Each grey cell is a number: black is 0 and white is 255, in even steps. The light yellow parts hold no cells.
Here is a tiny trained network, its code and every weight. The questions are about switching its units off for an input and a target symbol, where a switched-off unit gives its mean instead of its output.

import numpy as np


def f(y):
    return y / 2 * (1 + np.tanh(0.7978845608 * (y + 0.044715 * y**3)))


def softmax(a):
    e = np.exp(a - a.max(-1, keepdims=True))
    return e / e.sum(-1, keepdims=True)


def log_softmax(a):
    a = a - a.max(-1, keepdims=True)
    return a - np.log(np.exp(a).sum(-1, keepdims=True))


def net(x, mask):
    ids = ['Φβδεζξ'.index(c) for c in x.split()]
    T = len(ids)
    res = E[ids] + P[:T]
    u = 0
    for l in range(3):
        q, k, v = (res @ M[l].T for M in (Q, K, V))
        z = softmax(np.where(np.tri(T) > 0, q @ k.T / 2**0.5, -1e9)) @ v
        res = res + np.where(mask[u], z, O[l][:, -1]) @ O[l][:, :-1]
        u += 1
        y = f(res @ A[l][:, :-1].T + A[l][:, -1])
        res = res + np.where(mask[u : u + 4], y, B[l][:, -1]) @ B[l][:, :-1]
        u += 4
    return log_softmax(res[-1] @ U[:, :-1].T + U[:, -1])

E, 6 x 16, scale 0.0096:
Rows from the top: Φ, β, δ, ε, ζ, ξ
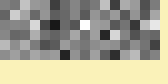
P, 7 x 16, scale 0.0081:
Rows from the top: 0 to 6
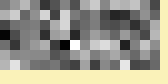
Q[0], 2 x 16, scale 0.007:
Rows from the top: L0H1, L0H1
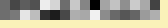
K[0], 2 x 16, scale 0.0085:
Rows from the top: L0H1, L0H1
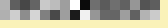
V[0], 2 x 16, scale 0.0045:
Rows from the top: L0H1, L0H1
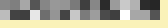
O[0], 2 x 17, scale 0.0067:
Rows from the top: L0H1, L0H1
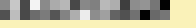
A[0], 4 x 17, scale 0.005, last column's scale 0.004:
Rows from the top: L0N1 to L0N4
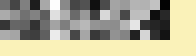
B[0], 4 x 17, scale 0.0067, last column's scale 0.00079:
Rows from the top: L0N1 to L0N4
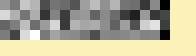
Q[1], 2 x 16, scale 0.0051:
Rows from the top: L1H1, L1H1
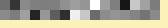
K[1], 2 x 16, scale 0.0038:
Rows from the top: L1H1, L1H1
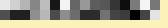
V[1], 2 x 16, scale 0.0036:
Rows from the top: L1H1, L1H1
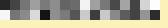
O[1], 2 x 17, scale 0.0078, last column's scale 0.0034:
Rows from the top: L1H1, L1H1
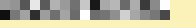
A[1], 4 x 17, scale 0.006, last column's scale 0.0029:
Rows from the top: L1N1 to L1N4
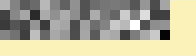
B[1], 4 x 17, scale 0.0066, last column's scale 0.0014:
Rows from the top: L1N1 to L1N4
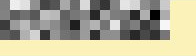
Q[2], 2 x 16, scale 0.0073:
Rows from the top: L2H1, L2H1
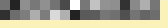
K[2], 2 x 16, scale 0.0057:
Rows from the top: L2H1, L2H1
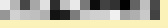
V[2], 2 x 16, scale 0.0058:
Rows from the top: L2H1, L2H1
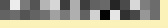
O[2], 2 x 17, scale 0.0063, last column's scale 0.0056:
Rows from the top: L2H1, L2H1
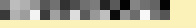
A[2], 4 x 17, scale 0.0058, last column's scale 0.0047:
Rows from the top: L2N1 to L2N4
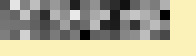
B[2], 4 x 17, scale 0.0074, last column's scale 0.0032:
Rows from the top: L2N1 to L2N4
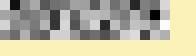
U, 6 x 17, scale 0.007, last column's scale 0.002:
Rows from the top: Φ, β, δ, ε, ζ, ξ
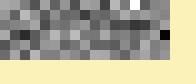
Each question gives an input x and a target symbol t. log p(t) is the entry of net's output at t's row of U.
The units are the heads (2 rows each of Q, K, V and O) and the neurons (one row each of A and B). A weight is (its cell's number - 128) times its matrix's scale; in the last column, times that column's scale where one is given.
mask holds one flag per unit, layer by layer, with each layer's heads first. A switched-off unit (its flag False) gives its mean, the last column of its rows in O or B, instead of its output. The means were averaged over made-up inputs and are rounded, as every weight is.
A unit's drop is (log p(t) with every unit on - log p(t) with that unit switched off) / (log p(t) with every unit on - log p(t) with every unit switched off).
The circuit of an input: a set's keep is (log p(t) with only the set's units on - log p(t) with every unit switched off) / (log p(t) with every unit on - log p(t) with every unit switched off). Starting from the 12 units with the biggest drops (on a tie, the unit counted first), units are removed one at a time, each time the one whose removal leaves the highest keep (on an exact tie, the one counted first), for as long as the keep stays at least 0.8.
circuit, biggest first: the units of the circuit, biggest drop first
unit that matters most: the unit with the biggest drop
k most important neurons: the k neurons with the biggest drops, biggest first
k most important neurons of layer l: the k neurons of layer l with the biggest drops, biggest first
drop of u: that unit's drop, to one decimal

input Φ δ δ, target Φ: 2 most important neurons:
(L2N3 L2N1)
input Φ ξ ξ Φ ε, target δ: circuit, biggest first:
(L2H1 L0H1 L2N1)
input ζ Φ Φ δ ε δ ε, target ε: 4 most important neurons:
(L2N3 L1N3 L1N2 L2N2)
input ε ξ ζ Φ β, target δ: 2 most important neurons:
(L2N1 L2N3)
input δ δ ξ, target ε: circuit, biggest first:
(L1H1 L2H1 L2N3)
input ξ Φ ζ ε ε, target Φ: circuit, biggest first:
(L2H1)
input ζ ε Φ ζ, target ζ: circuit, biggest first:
(L0H1 L1H1 L1N2 L0N2)
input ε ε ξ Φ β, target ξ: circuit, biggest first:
(L2H1 L2N2)
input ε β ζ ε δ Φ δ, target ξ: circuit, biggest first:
(L2H1 L2N2 L1N3)
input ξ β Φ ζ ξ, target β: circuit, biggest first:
(L2H1 L1H1 L2N4)
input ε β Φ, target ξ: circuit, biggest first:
(L0H1 L2H1 L2N2)
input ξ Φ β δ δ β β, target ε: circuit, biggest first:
(L2H1 L2N3 L1N3)
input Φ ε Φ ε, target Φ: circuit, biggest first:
(L0H1 L2H1)
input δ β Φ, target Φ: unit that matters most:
L0H1
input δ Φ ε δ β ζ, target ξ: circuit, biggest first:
(L2H1 L2N2 L1N1)
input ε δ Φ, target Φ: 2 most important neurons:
(L2N3 L2N1)
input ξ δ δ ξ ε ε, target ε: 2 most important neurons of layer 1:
(L1N3 L1N4)
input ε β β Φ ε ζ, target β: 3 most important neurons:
(L1N3 L2N4 L2N1)
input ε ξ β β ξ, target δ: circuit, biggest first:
(L2H1 L2N1)
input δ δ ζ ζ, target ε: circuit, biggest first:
(L2H1 L2N3 L1N1)
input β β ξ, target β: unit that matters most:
L2N1
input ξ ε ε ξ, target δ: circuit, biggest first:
(L0H1 L2N1 L2H1)
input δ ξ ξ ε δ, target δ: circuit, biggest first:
(L2H1 L2N1)
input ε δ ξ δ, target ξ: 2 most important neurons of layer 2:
(L2N2 L2N3)
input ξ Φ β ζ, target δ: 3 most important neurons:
(L2N1 L0N3 L1N3)
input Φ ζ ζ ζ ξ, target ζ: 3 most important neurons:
(L1N2 L0N2 L2N3)
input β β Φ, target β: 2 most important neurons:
(L2N1 L2N4)
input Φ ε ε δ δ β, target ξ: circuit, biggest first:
(L2H1)
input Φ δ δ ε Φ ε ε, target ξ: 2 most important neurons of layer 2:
(L2N2 L2N1)
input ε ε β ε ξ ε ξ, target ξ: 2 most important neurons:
(L2N2 L1N3)
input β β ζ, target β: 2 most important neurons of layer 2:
(L2N1 L2N4)
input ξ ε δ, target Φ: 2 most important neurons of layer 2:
(L2N3 L2N1)
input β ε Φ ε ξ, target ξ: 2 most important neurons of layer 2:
(L2N2 L2N3)
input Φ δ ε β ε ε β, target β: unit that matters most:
L2H1
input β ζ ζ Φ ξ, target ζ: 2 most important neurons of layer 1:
(L1N2 L1N1)
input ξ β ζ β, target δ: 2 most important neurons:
(L2N1 L0N3)
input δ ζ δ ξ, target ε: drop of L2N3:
0.2
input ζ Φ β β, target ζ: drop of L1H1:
1.1
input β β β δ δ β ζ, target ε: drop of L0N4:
0.0
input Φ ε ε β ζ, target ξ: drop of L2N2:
0.2
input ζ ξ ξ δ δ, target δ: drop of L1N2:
0.1
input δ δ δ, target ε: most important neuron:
(L1N1)
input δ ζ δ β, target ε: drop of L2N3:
0.2
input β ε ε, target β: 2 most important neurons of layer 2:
(L2N1 L2N4)
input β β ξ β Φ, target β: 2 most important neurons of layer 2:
(L2N4 L2N1)
